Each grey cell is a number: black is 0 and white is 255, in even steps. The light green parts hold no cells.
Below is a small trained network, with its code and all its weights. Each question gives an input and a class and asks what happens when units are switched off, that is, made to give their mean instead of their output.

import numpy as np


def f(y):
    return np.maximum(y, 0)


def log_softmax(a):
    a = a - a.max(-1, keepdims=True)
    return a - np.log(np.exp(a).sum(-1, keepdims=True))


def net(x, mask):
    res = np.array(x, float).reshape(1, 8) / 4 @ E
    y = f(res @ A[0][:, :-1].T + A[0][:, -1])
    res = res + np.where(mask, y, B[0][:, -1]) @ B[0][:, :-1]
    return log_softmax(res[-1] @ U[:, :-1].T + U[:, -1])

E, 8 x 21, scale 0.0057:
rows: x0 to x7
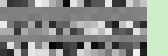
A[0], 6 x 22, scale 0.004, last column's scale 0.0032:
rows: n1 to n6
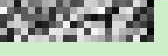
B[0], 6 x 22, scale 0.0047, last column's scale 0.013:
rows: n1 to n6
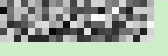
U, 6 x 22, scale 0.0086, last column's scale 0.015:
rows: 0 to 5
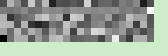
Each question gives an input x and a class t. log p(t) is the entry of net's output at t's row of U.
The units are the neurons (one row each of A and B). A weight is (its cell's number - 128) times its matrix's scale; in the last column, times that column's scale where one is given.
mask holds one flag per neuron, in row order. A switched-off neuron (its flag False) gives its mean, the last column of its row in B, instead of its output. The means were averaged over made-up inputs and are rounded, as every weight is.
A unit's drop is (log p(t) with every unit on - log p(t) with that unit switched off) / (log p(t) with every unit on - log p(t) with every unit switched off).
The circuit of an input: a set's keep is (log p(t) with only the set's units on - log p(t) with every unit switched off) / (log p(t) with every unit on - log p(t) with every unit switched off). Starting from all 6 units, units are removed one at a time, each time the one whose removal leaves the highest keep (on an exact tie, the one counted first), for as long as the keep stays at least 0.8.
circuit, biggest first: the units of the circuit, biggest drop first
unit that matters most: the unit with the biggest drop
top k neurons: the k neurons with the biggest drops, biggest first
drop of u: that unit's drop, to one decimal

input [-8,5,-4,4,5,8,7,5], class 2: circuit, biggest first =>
[n4 n5]
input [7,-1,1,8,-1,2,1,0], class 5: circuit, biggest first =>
[n2 n4]
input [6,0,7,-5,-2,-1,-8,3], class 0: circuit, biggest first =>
[n5]
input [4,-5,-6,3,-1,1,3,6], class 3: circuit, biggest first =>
[n6 n4]
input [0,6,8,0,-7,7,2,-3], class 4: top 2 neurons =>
[n3 n6]
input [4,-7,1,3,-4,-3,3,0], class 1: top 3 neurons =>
[n4 n5 n1]
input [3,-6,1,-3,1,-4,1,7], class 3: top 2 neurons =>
[n6 n4]
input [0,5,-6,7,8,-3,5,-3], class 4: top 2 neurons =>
[n1 n5]
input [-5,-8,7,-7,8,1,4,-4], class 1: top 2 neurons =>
[n3 n2]
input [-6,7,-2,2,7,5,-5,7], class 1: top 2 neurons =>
[n4 n6]
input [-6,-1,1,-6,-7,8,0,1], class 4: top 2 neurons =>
[n3 n2]
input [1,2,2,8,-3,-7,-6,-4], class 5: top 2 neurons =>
[n2 n6]
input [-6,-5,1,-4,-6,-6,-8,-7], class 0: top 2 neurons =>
[n5 n6]
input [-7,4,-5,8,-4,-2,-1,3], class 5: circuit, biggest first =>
[n2]
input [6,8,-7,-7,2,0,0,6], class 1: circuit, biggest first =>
[n4 n2]
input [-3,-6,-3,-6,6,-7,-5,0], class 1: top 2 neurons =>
[n2 n3]
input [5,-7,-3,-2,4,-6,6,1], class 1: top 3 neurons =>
[n5 n4 n1]
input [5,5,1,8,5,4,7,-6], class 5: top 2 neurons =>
[n2 n5]
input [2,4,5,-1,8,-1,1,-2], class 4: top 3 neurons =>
[n1 n4 n6]
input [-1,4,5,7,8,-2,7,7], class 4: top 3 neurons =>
[n1 n5 n4]
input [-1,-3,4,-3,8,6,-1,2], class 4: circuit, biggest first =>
[n1]
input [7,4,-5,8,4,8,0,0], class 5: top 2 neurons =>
[n2 n4]
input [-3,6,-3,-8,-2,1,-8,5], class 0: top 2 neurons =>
[n5 n2]
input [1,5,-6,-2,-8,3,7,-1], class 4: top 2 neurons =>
[n3 n5]
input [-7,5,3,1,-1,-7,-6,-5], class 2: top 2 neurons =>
[n4 n6]
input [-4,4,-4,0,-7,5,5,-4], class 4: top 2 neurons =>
[n3 n5]
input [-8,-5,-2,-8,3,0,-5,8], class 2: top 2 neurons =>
[n4 n2]
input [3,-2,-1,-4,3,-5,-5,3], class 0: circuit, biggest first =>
[n5 n4]
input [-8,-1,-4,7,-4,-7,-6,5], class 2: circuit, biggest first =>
[n4]
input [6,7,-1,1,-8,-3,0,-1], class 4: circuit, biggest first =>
[n3 n4]
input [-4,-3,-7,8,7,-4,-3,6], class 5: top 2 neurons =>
[n2 n3]
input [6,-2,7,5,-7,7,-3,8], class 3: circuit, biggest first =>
[n6 n4]
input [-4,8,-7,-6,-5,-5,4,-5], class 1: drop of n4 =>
0.2
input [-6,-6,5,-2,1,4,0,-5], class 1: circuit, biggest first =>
[n6]
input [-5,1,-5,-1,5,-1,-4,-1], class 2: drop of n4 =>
0.9
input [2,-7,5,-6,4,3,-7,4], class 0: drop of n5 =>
0.8
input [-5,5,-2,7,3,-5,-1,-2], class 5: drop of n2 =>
0.8
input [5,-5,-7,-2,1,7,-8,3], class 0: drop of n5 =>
0.7
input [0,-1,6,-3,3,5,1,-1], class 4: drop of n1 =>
0.2
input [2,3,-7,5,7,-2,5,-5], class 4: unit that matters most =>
n1
